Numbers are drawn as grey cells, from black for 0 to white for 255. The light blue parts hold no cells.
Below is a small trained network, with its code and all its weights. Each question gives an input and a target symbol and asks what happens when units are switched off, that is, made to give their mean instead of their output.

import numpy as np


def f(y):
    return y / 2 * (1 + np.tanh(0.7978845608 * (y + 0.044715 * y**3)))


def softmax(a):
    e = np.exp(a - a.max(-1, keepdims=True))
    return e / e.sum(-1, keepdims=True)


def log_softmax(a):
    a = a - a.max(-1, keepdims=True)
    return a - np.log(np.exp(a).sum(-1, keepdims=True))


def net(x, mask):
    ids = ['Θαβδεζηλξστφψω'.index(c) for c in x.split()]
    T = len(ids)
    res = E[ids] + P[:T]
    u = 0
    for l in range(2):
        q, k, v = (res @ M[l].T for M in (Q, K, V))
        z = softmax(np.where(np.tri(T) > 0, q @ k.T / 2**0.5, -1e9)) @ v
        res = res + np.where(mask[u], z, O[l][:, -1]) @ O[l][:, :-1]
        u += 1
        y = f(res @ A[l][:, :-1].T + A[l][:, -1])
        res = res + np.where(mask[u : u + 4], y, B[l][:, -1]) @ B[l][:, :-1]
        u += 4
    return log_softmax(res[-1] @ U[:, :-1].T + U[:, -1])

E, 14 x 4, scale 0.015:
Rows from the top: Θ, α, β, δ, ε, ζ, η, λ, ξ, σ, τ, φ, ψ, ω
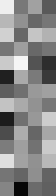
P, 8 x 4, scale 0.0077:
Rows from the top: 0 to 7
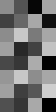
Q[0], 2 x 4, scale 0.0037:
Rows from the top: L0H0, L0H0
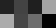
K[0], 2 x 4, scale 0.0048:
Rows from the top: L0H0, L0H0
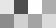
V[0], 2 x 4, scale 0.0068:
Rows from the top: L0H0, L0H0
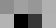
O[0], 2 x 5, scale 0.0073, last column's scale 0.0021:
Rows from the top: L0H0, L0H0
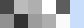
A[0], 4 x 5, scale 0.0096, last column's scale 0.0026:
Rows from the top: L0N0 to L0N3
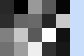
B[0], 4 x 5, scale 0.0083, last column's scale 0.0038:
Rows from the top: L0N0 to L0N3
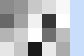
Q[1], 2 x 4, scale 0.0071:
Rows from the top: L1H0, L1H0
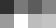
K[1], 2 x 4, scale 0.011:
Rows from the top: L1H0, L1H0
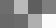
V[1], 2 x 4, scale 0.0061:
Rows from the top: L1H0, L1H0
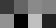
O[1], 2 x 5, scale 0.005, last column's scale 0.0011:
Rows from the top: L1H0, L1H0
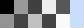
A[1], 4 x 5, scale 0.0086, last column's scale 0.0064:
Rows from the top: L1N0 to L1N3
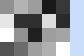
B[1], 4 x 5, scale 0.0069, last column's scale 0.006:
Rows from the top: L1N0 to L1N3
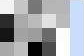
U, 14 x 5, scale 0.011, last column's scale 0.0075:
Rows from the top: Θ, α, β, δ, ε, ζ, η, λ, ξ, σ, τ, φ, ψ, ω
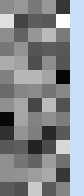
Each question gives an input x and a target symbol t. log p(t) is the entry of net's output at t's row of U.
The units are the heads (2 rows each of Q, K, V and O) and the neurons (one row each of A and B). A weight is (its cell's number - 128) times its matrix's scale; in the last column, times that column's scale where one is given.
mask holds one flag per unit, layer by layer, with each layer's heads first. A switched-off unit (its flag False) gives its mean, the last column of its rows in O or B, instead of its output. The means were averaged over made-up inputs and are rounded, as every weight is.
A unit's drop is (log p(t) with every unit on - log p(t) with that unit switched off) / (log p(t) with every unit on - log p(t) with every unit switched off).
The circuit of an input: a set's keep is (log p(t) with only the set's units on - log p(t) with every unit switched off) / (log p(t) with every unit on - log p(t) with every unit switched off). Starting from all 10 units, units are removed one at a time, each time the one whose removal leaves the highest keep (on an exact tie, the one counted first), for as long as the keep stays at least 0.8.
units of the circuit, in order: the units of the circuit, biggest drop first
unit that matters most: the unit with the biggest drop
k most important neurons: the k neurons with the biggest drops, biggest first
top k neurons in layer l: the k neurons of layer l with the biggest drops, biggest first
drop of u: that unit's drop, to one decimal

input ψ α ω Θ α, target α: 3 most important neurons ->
(L1N2; L1N1; L1N0)
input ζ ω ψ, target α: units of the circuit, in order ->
(L1N2; L1N1)
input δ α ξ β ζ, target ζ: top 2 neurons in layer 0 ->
(L0N1; L0N0)
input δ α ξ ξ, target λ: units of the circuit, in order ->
(L1N3; L1H0; L0N0)
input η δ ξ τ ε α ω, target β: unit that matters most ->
L1N1
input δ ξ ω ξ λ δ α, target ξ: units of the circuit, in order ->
(L0N1; L1N2; L1N1)
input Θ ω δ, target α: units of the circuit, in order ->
(L1N2; L1H0; L1N1; L0H0)
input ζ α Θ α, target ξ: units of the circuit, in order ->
(L0N1; L1N1; L1N2)
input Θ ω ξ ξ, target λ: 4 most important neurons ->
(L1N3; L0N0; L0N1; L1N2)
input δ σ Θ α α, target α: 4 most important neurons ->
(L1N2; L1N1; L1N0; L0N0)
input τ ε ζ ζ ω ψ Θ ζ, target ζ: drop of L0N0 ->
0.1
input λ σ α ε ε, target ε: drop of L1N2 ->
-0.1
